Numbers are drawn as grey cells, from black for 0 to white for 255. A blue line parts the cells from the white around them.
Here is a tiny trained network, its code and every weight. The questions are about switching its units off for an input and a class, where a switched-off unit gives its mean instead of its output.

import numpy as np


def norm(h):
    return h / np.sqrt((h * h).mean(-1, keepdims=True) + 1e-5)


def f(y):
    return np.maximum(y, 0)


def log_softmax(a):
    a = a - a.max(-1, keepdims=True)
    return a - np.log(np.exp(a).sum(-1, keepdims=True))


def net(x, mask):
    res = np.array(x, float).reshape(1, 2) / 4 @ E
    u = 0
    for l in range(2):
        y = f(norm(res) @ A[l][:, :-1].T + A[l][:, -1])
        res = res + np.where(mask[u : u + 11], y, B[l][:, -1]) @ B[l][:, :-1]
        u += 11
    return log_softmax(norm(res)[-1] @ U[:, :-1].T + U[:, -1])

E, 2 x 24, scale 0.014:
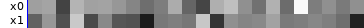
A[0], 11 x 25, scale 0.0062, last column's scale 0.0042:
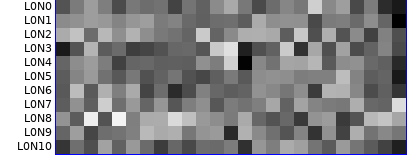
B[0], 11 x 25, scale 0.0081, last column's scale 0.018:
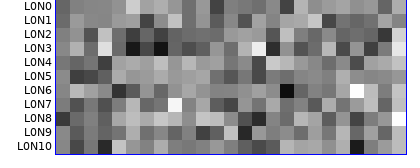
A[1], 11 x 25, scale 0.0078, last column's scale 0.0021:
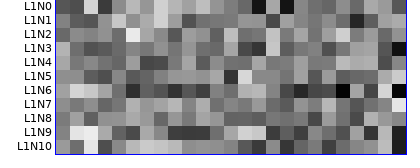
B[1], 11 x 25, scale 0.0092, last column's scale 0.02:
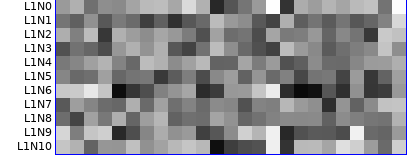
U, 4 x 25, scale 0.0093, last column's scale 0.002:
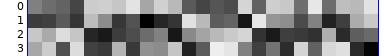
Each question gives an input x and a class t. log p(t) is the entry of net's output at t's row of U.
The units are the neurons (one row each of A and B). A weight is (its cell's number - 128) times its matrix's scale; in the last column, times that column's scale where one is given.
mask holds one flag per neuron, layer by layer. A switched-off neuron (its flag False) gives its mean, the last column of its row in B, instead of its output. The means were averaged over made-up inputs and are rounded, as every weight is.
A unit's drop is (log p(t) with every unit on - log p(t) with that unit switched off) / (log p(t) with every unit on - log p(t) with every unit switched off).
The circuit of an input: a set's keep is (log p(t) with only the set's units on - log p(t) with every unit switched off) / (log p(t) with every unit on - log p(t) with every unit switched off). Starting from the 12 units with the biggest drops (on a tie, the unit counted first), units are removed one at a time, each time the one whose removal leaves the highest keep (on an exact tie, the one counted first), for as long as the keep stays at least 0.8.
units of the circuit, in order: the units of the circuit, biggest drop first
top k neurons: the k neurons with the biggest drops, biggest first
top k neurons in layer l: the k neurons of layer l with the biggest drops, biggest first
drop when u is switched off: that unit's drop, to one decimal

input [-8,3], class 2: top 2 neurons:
[L0N3 L0N8]
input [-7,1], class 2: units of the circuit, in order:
[L0N3]
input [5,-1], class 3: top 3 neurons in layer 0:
[L0N8 L0N2 L0N4]
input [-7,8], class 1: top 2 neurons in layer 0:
[L0N3 L0N10]
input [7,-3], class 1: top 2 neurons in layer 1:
[L1N0 L1N10]
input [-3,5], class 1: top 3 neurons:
[L0N3 L0N8 L1N10]
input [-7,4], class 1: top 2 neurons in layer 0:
[L0N4 L0N3]
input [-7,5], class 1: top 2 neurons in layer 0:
[L0N3 L0N4]
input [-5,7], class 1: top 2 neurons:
[L0N3 L1N0]
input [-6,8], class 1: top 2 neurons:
[L0N3 L1N0]
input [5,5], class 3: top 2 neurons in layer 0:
[L0N8 L0N2]
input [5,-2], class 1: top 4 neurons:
[L1N0 L0N3 L1N10 L0N2]
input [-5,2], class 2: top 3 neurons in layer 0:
[L0N3 L0N8 L0N7]
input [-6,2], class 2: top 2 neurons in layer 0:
[L0N3 L0N8]
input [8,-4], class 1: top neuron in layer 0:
[L0N2]
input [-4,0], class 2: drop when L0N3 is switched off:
1.4
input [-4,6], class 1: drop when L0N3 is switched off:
1.3
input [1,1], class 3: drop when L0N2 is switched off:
0.5
